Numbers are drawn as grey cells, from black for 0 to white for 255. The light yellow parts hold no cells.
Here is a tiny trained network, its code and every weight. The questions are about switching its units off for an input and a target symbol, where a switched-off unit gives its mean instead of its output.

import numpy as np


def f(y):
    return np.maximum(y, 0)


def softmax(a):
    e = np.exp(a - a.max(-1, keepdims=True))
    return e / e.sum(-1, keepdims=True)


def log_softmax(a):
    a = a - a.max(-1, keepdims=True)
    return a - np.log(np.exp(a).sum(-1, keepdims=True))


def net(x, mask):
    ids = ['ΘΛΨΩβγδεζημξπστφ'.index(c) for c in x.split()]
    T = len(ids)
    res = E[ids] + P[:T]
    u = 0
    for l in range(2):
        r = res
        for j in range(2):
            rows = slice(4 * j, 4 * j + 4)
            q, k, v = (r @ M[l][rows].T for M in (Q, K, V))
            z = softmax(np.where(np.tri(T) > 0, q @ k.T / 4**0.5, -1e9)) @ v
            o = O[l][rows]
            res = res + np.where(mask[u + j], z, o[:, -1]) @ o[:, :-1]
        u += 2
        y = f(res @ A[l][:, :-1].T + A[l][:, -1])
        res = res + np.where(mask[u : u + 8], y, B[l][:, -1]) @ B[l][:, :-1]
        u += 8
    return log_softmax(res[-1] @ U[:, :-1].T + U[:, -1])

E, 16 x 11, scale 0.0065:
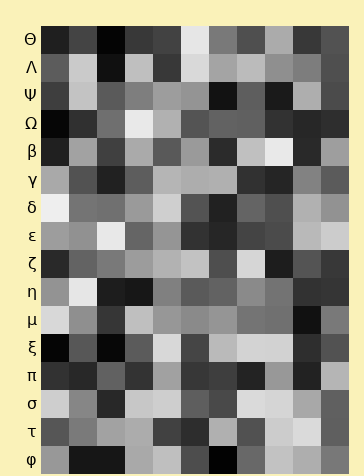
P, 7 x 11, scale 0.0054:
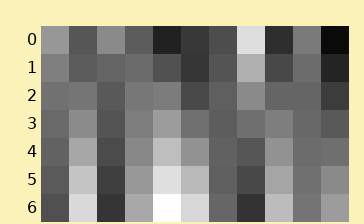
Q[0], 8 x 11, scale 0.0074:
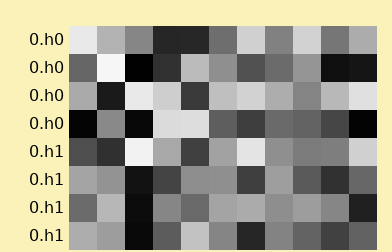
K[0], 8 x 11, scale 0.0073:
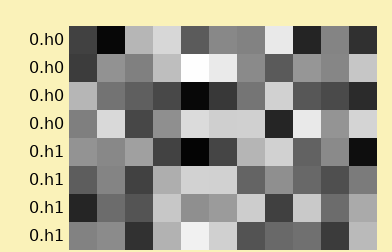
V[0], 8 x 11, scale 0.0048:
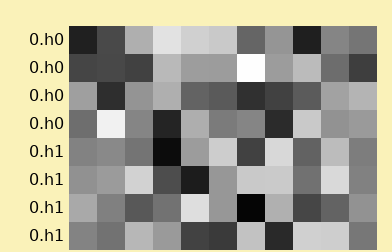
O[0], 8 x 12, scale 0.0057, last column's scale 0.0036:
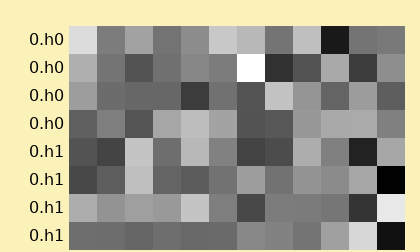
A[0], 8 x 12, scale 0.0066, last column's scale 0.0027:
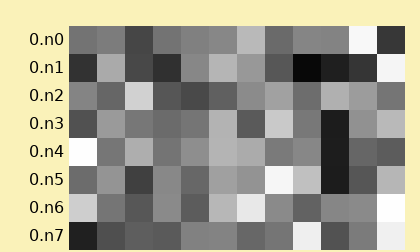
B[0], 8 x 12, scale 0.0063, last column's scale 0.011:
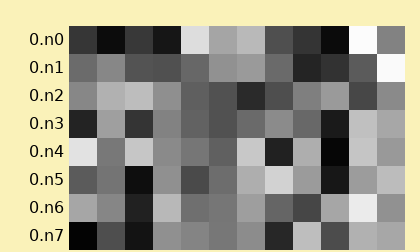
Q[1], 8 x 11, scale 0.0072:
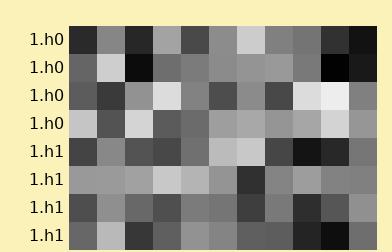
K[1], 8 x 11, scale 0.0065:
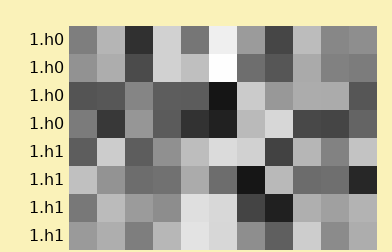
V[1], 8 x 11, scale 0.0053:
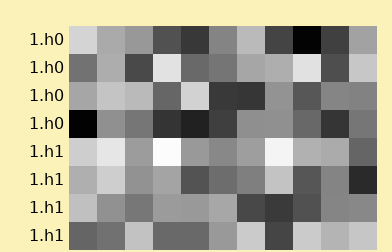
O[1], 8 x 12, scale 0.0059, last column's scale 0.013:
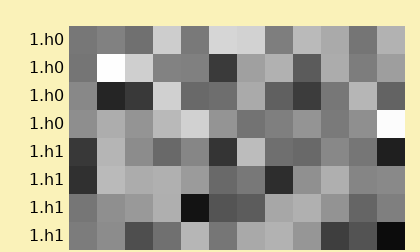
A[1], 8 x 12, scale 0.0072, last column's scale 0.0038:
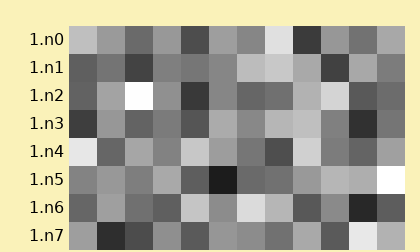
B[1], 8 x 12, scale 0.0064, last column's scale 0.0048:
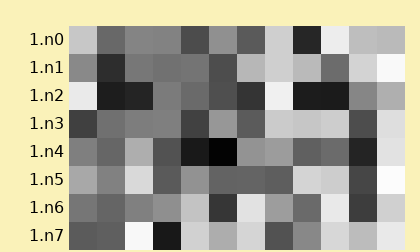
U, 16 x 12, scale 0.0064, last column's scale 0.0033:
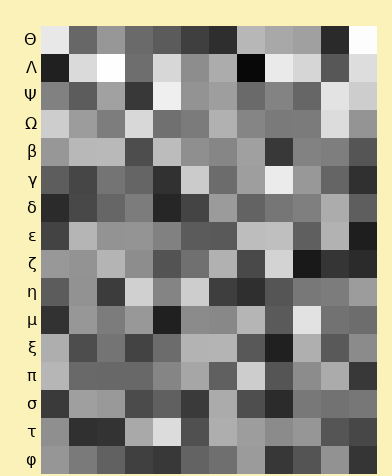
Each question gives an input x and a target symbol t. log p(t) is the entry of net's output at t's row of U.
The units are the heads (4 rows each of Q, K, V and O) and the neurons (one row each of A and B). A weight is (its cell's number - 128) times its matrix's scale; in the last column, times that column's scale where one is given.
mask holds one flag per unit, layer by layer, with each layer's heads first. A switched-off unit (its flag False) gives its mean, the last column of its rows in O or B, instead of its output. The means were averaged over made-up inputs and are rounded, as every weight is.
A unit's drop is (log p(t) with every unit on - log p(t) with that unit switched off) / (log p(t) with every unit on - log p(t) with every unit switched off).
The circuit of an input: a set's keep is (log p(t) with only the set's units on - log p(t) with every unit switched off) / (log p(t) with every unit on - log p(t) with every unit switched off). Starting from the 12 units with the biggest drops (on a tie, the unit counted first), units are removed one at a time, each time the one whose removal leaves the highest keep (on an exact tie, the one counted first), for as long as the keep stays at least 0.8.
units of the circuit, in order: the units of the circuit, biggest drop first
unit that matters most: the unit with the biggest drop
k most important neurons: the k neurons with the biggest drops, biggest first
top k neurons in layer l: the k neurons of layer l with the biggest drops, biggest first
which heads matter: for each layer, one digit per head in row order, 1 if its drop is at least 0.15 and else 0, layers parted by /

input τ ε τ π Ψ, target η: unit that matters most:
0.h0
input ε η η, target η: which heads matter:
10 / 01
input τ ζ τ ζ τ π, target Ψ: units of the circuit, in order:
(1.h1, 1.n7)
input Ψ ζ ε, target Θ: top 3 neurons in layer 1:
(1.n2, 1.n4, 1.n5)
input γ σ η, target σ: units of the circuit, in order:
(0.n1, 1.h1, 1.h0)
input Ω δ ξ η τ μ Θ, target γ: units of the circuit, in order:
(1.h1, 1.n3, 0.n7)
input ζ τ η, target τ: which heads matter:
01 / 01
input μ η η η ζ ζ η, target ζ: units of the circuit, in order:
(0.h0, 0.n4, 0.h1, 1.n4)
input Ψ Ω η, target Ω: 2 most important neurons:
(0.n6, 0.n4)
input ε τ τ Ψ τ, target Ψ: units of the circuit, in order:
(0.h1, 0.n0, 1.h1, 1.n7)
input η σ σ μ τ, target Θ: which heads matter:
00 / 00
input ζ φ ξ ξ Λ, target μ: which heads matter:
00 / 10
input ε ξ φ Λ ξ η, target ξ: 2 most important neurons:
(0.n7, 0.n1)
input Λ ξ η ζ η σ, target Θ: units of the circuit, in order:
(0.n1, 1.n5, 1.h0)
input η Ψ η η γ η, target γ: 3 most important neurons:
(1.n3, 0.n5, 0.n6)
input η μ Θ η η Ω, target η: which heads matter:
01 / 00
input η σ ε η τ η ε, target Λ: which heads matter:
10 / 10
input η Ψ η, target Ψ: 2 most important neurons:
(1.n7, 0.n5)
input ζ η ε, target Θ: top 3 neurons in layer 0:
(0.n1, 0.n5, 0.n3)
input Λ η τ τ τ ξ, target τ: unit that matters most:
1.n6
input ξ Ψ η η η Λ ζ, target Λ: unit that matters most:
1.h0
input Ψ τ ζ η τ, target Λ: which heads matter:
01 / 01
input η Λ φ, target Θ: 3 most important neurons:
(0.n1, 1.n5, 0.n3)
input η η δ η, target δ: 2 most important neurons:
(0.n5, 0.n1)
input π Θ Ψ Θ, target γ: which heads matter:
00 / 11
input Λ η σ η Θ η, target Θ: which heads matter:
00 / 11
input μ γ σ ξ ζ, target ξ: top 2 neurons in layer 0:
(0.n7, 0.n1)
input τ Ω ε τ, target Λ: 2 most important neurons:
(0.n1, 0.n5)
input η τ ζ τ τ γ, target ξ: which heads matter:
00 / 10
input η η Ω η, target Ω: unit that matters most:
0.h1
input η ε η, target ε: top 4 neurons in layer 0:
(0.n5, 0.n7, 0.n3, 0.n1)
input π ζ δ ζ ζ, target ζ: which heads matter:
11 / 10
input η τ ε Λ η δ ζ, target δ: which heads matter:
00 / 11
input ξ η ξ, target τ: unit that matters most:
0.h0
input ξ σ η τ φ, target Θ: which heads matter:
01 / 10
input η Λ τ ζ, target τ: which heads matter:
01 / 01
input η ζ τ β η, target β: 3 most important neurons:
(0.n7, 0.n1, 0.n5)
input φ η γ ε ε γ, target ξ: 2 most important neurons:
(1.n7, 0.n5)
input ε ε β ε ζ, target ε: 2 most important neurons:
(0.n5, 0.n3)
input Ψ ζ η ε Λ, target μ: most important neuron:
(1.n3)
